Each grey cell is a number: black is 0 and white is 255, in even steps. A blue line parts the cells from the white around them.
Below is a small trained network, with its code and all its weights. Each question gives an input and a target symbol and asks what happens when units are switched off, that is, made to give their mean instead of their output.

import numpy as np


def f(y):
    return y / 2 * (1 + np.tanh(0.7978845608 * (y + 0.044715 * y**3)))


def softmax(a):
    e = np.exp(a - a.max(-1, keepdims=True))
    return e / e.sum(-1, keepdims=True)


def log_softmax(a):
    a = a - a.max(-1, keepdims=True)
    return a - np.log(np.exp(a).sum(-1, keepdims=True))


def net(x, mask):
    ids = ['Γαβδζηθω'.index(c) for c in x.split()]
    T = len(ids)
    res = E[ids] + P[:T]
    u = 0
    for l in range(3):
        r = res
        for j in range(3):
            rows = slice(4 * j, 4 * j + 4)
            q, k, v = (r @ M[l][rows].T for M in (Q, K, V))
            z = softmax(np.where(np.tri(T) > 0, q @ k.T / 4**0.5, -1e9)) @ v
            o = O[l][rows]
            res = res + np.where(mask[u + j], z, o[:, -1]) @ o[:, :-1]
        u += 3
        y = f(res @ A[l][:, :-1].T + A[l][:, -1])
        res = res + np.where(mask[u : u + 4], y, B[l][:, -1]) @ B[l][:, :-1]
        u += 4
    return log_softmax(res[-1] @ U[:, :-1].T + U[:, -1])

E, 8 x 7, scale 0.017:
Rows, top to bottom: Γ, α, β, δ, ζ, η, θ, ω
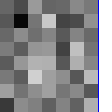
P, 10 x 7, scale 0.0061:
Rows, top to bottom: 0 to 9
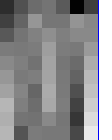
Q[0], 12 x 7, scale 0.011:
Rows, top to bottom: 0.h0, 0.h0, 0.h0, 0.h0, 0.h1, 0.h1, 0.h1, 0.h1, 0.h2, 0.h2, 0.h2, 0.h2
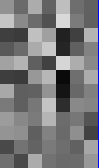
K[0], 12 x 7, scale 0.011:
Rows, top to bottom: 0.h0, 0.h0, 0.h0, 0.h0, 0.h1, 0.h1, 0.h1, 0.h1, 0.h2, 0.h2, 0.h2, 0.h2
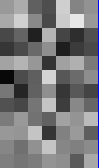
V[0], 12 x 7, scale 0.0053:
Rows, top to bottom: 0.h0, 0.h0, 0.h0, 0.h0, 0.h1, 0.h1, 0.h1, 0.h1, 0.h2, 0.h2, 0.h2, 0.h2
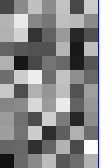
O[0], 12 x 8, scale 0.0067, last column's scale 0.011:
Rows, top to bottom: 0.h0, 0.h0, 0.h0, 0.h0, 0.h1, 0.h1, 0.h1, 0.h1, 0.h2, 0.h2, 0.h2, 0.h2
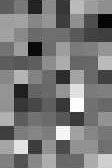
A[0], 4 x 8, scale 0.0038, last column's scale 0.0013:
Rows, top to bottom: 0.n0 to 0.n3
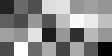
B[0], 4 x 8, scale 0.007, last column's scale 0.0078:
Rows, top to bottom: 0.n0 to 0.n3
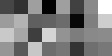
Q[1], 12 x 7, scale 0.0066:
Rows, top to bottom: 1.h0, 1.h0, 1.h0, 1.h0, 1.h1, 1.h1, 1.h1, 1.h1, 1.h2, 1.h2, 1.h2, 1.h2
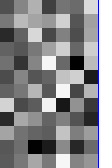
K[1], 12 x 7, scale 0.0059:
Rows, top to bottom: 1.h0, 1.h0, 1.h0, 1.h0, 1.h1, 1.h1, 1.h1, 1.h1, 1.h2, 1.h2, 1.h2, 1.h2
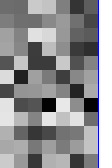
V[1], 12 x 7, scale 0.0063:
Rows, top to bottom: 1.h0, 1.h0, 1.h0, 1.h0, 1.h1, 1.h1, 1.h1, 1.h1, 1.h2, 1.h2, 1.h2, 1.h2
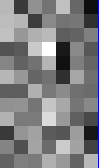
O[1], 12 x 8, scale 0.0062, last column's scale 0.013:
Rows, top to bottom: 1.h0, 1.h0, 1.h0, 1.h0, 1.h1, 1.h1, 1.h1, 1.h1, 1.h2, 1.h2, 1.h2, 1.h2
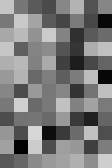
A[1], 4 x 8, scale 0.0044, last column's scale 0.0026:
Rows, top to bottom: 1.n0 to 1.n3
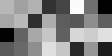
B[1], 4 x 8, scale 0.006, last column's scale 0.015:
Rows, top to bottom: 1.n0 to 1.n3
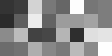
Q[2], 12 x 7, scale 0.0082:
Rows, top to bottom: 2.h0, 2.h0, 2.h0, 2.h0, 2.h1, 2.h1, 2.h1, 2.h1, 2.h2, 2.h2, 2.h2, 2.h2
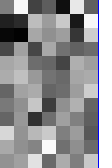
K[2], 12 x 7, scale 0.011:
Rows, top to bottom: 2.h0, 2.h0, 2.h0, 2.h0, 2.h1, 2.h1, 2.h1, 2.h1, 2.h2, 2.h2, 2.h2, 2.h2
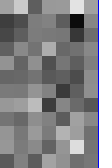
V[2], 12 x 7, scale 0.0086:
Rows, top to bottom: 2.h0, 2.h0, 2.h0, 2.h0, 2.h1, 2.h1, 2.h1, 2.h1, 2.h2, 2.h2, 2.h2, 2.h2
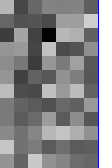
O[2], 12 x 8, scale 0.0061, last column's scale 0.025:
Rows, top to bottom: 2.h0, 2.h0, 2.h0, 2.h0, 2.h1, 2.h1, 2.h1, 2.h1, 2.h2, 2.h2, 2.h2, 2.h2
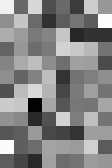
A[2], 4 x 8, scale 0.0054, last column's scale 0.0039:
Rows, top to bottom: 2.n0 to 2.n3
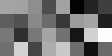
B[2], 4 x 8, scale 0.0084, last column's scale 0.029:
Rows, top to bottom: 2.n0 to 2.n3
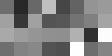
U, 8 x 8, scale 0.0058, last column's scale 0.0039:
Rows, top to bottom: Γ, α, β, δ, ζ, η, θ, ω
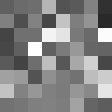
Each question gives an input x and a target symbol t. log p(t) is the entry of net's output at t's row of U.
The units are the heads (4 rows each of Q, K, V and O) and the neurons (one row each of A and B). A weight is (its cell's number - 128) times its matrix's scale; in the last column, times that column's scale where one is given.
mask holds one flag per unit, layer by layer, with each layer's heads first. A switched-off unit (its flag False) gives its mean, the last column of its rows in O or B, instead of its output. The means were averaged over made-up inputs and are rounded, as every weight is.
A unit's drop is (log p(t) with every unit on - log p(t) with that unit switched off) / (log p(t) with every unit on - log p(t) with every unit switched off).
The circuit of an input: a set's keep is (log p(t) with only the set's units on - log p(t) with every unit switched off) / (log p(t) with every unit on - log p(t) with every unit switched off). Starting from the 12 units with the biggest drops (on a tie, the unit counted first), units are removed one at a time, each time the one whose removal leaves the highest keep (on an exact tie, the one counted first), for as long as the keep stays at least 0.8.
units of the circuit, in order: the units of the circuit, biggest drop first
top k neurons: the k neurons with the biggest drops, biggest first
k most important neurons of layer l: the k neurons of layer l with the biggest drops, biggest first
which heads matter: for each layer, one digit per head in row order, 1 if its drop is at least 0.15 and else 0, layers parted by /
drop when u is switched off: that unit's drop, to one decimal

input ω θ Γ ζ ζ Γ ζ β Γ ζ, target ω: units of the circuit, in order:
[2.n3, 2.h0, 1.h0, 0.h0]
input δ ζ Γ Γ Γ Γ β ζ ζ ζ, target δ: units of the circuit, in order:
[2.h2, 0.h2, 1.h0]
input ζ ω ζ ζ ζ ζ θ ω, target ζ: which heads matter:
110 / 111 / 100
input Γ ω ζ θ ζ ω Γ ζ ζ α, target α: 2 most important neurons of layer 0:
[0.n0, 0.n2]
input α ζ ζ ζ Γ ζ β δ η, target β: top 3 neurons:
[0.n2, 2.n1, 2.n2]
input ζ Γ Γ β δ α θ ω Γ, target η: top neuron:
[0.n2]
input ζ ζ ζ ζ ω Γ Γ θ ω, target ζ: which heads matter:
110 / 110 / 100
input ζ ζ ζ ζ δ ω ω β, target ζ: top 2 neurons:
[0.n0, 2.n2]
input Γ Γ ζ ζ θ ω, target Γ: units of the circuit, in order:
[2.h0, 2.n0, 1.h0, 2.h2]
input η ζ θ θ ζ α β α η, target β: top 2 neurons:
[2.n1, 0.n2]
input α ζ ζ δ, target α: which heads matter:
111 / 010 / 000
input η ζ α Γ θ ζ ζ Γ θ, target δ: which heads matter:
011 / 001 / 011
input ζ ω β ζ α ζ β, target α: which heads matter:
110 / 000 / 110
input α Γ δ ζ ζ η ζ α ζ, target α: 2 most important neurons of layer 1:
[1.n2, 1.n3]
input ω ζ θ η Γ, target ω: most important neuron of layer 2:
[2.n3]
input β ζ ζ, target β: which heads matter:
110 / 100 / 100
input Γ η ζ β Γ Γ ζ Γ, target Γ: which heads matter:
001 / 100 / 100
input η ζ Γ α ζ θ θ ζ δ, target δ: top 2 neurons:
[0.n0, 1.n2]
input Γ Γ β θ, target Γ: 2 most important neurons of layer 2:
[2.n0, 2.n2]
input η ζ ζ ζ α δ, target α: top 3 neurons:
[0.n0, 0.n1, 2.n2]
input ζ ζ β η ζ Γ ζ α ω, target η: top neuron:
[2.n0]
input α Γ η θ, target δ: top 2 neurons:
[1.n3, 0.n1]
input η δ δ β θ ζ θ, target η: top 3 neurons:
[2.n2, 0.n0, 1.n3]
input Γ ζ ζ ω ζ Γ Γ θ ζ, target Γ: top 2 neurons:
[2.n0, 2.n2]
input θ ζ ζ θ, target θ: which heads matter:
110 / 101 / 101
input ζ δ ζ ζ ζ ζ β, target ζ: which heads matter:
110 / 110 / 100
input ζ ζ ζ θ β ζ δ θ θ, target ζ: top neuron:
[0.n0]
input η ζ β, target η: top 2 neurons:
[2.n2, 1.n3]
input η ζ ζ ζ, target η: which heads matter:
110 / 000 / 000
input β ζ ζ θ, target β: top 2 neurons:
[0.n0, 2.n1]
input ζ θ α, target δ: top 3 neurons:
[0.n0, 1.n2, 2.n2]
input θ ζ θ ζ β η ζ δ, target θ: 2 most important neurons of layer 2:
[2.n2, 2.n0]
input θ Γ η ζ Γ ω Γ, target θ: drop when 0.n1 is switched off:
0.1
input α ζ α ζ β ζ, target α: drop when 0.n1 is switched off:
0.0
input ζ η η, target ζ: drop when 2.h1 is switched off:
-0.1
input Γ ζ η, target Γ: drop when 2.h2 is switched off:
0.2
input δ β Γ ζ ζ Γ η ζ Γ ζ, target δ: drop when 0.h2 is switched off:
0.2
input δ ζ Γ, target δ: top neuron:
[1.n2]
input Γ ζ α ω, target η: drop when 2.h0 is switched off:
0.2
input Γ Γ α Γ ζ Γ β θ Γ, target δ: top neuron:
[0.n0]
